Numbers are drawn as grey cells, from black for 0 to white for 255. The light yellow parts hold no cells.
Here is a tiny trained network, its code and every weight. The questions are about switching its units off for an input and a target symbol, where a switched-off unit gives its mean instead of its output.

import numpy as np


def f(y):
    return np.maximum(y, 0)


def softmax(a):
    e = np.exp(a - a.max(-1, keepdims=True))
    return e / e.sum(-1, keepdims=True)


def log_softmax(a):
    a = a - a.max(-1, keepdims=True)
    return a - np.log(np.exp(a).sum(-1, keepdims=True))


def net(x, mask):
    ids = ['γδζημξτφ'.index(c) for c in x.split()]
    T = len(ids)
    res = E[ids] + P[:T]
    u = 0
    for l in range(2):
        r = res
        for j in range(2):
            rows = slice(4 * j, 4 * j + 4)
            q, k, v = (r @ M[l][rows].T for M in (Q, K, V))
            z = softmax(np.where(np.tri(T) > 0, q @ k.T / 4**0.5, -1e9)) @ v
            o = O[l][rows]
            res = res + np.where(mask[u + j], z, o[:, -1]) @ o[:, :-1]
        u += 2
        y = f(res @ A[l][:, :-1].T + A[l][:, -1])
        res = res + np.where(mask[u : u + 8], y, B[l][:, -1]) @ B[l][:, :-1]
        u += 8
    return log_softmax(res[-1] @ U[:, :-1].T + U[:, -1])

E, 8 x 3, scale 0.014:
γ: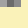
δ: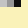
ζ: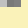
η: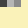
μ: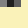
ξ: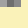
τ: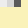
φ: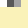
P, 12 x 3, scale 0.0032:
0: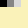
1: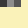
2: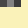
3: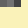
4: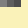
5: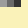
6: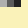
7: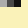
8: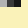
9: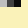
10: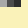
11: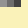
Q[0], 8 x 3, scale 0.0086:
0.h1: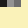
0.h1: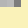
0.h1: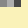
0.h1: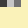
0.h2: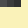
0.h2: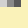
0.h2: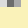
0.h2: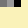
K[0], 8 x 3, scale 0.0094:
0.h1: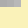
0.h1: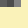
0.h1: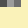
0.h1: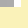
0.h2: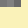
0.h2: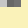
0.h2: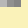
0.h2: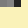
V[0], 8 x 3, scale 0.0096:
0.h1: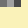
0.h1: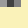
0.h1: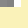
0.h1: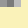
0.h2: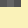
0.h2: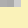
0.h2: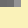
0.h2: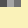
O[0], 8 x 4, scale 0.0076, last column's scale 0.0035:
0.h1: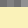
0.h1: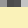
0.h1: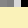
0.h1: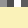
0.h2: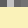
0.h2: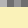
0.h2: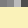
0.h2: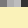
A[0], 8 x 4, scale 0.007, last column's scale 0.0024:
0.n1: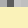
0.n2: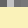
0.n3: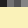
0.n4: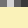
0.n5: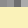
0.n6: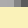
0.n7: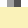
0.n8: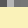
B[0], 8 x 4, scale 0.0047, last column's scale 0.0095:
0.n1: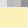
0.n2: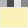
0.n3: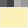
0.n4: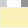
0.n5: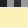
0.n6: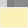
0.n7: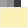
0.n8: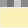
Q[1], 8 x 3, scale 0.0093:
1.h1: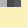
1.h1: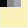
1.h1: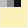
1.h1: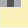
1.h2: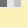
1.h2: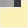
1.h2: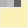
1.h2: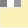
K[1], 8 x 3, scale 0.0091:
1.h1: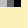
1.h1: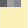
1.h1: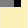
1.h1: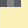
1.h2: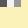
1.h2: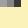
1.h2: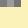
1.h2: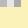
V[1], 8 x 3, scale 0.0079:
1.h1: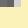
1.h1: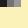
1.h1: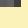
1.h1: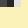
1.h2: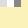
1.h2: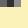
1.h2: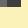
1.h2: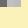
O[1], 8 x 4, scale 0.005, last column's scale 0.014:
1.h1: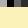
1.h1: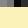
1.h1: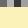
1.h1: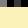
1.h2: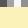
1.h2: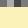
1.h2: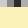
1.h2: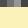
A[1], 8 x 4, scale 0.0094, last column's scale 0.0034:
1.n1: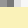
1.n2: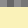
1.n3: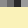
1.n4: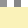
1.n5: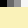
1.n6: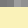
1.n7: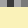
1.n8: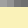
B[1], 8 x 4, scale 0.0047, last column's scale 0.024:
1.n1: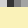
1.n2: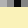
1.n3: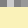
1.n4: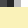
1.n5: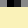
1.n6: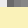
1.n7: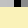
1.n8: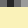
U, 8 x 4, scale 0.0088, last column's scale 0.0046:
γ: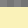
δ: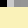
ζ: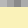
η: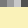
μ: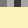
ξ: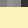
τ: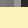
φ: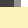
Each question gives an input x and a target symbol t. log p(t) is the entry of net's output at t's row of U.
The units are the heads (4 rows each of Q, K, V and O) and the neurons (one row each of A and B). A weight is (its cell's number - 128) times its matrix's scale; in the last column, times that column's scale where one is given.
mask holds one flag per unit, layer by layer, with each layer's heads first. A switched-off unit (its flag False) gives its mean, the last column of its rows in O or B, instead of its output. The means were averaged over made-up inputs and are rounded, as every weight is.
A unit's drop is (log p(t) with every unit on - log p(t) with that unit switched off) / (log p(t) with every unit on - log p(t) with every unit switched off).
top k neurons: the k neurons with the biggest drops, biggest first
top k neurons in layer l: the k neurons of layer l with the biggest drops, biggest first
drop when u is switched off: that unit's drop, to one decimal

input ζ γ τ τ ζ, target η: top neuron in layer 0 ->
0.n7
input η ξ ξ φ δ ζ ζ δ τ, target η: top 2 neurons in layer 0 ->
0.n4; 0.n6
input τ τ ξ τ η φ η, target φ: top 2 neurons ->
1.n5; 0.n7
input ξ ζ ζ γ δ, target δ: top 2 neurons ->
1.n1; 1.n4
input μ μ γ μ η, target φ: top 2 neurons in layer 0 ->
0.n4; 0.n7
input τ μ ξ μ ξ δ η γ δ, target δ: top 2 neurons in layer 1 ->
1.n4; 1.n1
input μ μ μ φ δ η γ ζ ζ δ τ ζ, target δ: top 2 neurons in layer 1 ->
1.n1; 1.n4
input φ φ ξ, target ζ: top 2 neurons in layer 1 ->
1.n4; 1.n7
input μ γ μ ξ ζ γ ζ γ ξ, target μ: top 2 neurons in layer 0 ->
0.n4; 0.n1
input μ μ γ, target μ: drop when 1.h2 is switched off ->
0.3
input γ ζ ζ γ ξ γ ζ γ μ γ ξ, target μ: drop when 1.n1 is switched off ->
0.1
